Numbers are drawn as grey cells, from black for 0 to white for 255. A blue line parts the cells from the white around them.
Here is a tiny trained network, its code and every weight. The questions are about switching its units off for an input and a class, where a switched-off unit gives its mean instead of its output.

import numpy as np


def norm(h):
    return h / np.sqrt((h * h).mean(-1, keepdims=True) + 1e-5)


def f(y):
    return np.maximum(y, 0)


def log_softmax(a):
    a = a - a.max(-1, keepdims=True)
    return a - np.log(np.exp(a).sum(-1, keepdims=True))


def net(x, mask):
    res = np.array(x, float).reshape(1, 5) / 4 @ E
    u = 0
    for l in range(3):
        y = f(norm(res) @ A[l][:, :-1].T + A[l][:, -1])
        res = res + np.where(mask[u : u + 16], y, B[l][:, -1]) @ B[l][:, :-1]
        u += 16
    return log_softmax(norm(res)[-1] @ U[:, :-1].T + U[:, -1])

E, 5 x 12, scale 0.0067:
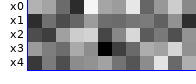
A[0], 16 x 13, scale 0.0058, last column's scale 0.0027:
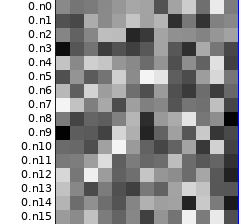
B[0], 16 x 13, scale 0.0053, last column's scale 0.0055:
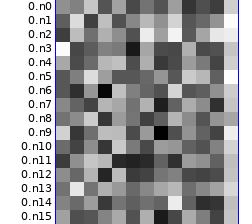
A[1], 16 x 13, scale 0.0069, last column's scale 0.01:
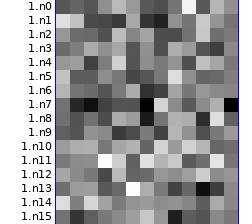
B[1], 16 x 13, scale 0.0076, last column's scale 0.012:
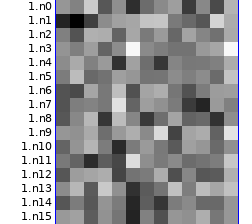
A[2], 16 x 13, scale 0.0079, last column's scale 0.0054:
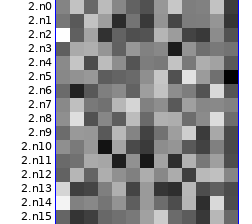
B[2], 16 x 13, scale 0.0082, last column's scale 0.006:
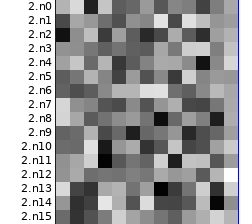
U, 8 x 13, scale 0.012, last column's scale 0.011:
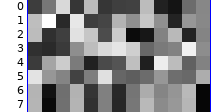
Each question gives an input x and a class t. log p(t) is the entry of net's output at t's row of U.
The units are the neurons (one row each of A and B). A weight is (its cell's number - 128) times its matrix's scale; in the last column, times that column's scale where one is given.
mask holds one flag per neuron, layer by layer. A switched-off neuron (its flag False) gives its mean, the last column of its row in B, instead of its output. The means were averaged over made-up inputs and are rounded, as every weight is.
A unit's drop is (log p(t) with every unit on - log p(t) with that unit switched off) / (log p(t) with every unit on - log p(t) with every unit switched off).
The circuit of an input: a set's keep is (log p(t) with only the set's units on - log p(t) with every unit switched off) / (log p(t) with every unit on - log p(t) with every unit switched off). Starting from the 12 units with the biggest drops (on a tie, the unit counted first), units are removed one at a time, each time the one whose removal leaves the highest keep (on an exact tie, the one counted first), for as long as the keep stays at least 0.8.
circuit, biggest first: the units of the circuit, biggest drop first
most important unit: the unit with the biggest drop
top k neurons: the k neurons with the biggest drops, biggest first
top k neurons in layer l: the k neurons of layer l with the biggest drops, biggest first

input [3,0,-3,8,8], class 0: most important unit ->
0.n8
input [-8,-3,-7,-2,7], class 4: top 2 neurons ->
(1.n9, 0.n11)
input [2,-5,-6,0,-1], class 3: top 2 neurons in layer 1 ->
(1.n1, 1.n6)
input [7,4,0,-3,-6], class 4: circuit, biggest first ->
(0.n5, 1.n12)
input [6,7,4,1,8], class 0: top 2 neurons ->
(0.n10, 0.n8)
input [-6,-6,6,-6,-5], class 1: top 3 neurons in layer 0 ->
(0.n1, 0.n9, 0.n3)
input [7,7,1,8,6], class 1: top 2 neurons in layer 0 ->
(0.n2, 0.n13)
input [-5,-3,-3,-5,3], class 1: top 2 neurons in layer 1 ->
(1.n13, 1.n12)
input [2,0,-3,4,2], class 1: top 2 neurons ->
(0.n13, 1.n9)
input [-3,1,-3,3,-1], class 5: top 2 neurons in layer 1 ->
(1.n13, 1.n9)
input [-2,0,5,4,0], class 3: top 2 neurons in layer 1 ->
(1.n11, 1.n13)
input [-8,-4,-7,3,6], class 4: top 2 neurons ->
(0.n11, 1.n9)
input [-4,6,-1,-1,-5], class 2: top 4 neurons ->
(0.n3, 2.n13, 0.n9, 1.n0)
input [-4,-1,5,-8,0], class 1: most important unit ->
1.n13
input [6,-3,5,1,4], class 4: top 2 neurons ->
(0.n5, 1.n1)
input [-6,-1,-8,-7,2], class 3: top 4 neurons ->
(1.n1, 1.n6, 1.n5, 0.n1)
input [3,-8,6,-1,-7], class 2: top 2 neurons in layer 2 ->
(2.n13, 2.n14)
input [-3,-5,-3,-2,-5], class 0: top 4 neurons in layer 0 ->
(0.n12, 0.n14, 0.n9, 0.n3)
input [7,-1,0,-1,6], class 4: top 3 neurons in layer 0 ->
(0.n5, 0.n6, 0.n14)
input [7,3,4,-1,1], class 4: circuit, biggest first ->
(0.n5)
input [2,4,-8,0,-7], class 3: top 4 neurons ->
(1.n1, 0.n0, 1.n0, 1.n6)
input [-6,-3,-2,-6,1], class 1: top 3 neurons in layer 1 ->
(1.n13, 1.n12, 1.n2)
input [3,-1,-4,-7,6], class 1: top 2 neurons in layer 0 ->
(0.n6, 0.n1)
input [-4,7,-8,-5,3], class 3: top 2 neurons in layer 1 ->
(1.n1, 1.n6)
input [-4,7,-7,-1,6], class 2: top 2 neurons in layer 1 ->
(1.n11, 1.n0)
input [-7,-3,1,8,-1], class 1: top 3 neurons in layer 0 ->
(0.n2, 0.n13, 0.n5)
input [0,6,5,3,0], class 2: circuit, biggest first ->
(0.n9)
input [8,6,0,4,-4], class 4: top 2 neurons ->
(1.n12, 0.n5)
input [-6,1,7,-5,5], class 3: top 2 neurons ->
(0.n1, 0.n5)
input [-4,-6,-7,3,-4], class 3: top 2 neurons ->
(1.n1, 0.n9)
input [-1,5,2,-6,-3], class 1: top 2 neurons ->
(0.n1, 1.n13)
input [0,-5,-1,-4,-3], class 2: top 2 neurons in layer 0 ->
(0.n7, 0.n4)
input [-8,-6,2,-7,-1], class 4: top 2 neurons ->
(0.n11, 1.n9)
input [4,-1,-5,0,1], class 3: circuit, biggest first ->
(1.n1)
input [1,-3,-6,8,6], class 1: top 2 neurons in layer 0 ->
(0.n13, 0.n6)
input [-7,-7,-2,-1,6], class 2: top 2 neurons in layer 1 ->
(1.n12, 1.n2)
